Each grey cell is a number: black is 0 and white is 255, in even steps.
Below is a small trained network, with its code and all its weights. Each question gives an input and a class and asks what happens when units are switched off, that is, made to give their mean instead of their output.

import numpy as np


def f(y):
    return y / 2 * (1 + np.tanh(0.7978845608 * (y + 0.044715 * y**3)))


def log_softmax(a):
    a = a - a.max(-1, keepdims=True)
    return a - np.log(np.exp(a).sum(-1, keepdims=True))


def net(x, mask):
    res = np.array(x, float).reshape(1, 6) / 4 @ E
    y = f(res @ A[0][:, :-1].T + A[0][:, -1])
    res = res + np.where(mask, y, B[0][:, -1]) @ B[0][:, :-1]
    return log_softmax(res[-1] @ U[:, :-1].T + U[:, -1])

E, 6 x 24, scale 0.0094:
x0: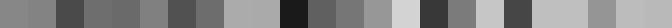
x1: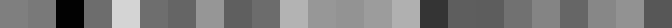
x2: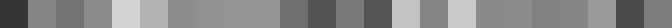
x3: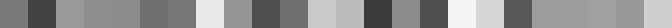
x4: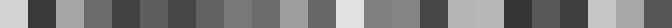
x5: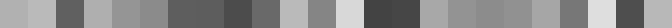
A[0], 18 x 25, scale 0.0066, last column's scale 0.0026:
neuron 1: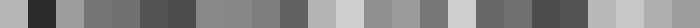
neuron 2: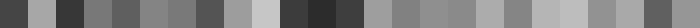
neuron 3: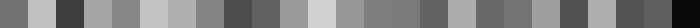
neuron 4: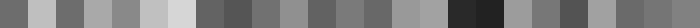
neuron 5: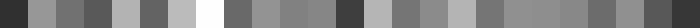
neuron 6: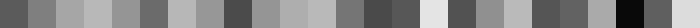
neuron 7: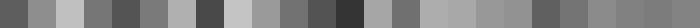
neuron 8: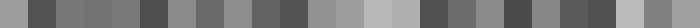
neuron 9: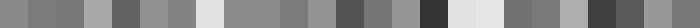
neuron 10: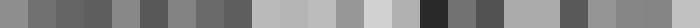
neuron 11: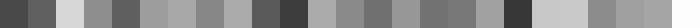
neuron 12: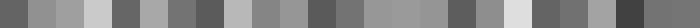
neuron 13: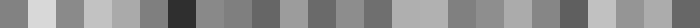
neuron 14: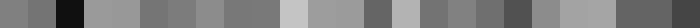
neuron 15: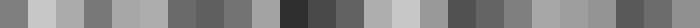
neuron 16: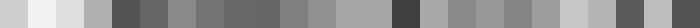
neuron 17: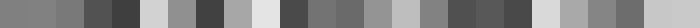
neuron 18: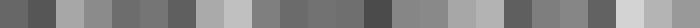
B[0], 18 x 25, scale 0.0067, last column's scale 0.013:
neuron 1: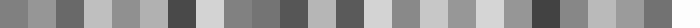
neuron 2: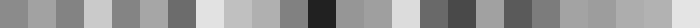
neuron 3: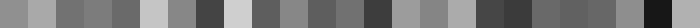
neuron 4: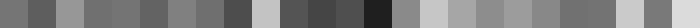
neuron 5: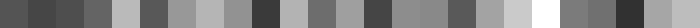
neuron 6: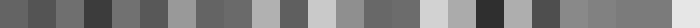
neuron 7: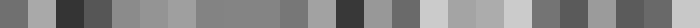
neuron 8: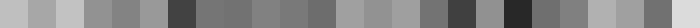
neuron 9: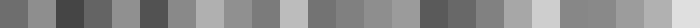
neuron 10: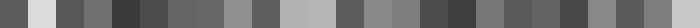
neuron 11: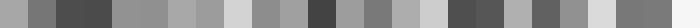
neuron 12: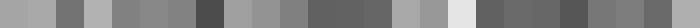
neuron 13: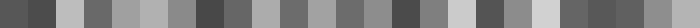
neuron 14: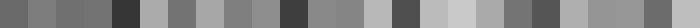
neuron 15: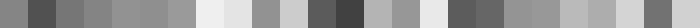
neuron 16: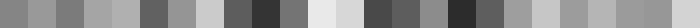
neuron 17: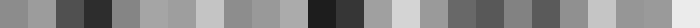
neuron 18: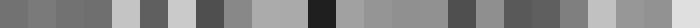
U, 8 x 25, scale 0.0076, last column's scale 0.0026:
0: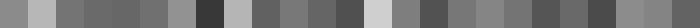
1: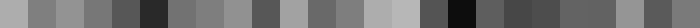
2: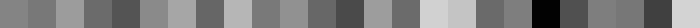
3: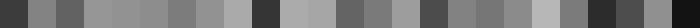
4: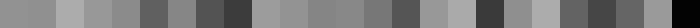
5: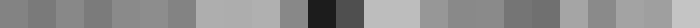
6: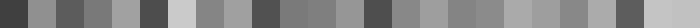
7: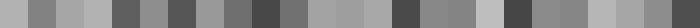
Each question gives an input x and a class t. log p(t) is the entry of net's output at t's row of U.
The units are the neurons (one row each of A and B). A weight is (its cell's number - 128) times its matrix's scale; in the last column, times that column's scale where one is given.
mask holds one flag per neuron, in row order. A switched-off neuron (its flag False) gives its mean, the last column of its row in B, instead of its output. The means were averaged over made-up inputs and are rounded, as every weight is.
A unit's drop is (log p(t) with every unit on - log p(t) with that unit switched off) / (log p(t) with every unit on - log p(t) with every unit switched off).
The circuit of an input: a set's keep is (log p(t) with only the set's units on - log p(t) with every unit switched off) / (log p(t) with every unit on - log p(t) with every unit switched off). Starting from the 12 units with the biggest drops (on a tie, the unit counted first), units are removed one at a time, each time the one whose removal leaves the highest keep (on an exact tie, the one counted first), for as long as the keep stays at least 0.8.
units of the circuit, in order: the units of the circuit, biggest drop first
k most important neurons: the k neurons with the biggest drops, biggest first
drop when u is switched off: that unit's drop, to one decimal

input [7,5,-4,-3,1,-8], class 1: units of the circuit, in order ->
neuron 10
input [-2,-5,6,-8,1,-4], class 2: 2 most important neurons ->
neuron 7; neuron 12
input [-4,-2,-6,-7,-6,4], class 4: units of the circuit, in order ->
neuron 1; neuron 11; neuron 17
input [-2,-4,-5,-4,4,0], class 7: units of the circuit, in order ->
neuron 16; neuron 17
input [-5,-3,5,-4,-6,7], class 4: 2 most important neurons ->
neuron 16; neuron 13
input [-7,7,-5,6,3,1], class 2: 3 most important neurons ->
neuron 3; neuron 16; neuron 2
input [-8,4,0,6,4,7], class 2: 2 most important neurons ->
neuron 3; neuron 6
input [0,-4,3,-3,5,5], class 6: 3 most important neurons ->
neuron 16; neuron 8; neuron 14
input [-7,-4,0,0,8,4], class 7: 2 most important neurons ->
neuron 16; neuron 1
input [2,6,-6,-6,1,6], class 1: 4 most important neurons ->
neuron 10; neuron 1; neuron 7; neuron 6
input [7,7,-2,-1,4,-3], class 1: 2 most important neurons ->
neuron 10; neuron 8
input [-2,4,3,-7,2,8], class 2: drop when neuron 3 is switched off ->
0.1
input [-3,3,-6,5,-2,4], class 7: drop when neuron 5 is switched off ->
0.1
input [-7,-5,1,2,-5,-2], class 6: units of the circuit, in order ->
neuron 5
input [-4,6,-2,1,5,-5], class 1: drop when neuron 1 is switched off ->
-0.1
